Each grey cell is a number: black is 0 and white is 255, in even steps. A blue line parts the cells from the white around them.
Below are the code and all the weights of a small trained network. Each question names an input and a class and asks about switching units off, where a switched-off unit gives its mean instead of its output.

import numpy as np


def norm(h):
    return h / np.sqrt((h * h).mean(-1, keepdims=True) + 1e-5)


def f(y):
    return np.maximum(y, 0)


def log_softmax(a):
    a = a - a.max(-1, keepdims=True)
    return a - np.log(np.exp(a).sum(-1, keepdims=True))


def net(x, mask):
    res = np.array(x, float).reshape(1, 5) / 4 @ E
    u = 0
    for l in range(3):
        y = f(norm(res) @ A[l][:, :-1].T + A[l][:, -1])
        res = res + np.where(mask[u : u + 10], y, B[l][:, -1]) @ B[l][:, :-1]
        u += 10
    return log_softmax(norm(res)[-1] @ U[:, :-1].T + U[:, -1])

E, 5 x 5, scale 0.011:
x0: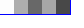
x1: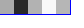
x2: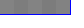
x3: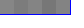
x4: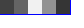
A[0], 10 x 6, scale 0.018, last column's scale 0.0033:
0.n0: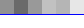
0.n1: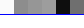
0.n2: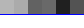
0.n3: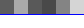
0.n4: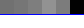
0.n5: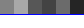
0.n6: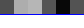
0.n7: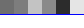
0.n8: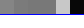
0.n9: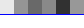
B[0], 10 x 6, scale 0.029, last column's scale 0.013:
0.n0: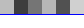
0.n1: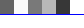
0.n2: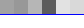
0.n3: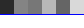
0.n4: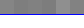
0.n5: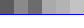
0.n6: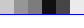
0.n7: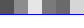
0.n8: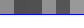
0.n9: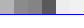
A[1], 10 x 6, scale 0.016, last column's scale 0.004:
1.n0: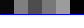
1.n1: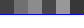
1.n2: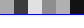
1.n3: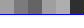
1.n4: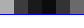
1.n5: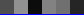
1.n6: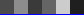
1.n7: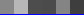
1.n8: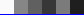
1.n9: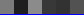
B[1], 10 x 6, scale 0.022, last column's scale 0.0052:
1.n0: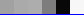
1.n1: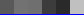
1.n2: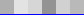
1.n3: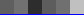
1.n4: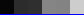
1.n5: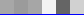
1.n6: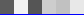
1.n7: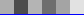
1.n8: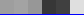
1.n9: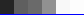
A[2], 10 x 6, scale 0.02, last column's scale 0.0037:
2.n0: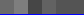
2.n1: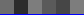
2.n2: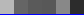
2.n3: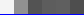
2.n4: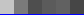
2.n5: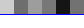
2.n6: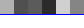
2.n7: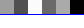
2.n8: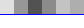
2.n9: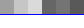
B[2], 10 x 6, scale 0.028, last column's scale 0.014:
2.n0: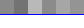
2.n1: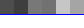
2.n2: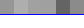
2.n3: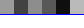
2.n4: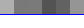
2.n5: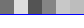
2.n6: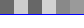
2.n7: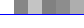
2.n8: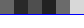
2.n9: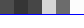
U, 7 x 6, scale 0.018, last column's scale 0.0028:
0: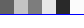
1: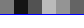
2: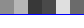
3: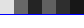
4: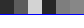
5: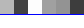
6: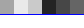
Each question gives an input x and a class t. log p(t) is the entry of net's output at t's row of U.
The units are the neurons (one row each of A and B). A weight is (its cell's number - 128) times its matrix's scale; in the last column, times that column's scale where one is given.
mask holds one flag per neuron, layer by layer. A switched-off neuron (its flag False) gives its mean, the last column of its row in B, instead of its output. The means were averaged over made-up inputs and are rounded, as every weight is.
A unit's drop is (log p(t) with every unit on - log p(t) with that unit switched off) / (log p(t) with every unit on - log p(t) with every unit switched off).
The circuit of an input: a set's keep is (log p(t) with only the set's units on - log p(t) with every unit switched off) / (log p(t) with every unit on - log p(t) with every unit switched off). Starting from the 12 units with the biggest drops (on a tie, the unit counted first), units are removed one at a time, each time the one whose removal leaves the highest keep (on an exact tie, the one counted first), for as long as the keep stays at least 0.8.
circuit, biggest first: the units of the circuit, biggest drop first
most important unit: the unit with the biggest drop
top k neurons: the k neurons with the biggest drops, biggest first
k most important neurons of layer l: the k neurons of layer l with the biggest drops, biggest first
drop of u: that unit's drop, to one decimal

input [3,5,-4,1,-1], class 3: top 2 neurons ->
[0.n7, 0.n3]
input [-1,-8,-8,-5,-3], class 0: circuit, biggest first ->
[0.n3]
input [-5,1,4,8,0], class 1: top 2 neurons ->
[0.n1, 0.n7]
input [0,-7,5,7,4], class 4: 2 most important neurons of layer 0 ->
[0.n1, 0.n9]
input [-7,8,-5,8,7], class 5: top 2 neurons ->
[0.n1, 2.n7]
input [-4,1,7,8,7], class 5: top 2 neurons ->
[0.n7, 0.n1]
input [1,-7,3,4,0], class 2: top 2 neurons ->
[0.n5, 0.n2]
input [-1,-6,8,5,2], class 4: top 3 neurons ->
[0.n1, 0.n6, 0.n9]
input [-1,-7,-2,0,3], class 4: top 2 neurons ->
[0.n1, 0.n6]
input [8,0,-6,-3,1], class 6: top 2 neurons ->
[0.n9, 0.n2]
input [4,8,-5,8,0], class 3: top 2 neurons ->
[0.n3, 0.n7]
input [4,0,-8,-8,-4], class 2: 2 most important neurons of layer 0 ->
[0.n6, 0.n9]
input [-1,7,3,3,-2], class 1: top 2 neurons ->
[0.n9, 0.n2]
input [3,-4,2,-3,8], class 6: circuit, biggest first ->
[0.n6]
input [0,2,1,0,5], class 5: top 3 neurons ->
[0.n7, 0.n1, 2.n7]
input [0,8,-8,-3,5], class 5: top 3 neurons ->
[0.n1, 2.n7, 0.n3]
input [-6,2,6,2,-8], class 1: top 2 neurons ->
[0.n1, 0.n8]
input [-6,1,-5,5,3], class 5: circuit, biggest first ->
[0.n1, 2.n7]
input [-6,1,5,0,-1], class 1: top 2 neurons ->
[0.n1, 0.n2]
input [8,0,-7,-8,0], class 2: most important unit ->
0.n9
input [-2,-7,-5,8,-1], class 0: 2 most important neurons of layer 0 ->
[0.n5, 0.n3]
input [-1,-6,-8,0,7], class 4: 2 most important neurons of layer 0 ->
[0.n1, 0.n9]
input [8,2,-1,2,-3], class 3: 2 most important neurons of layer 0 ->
[0.n9, 0.n1]
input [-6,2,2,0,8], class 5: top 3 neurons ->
[0.n7, 0.n1, 2.n7]
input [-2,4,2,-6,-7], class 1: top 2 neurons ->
[0.n1, 0.n9]
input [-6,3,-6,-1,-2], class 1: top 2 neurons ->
[0.n1, 0.n7]
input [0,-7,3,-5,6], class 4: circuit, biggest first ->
[0.n1]
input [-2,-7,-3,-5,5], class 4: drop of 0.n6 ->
0.2
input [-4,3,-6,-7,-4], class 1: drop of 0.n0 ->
0.0
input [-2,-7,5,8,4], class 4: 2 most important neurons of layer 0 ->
[0.n1, 0.n6]
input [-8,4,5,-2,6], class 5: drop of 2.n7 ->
0.1
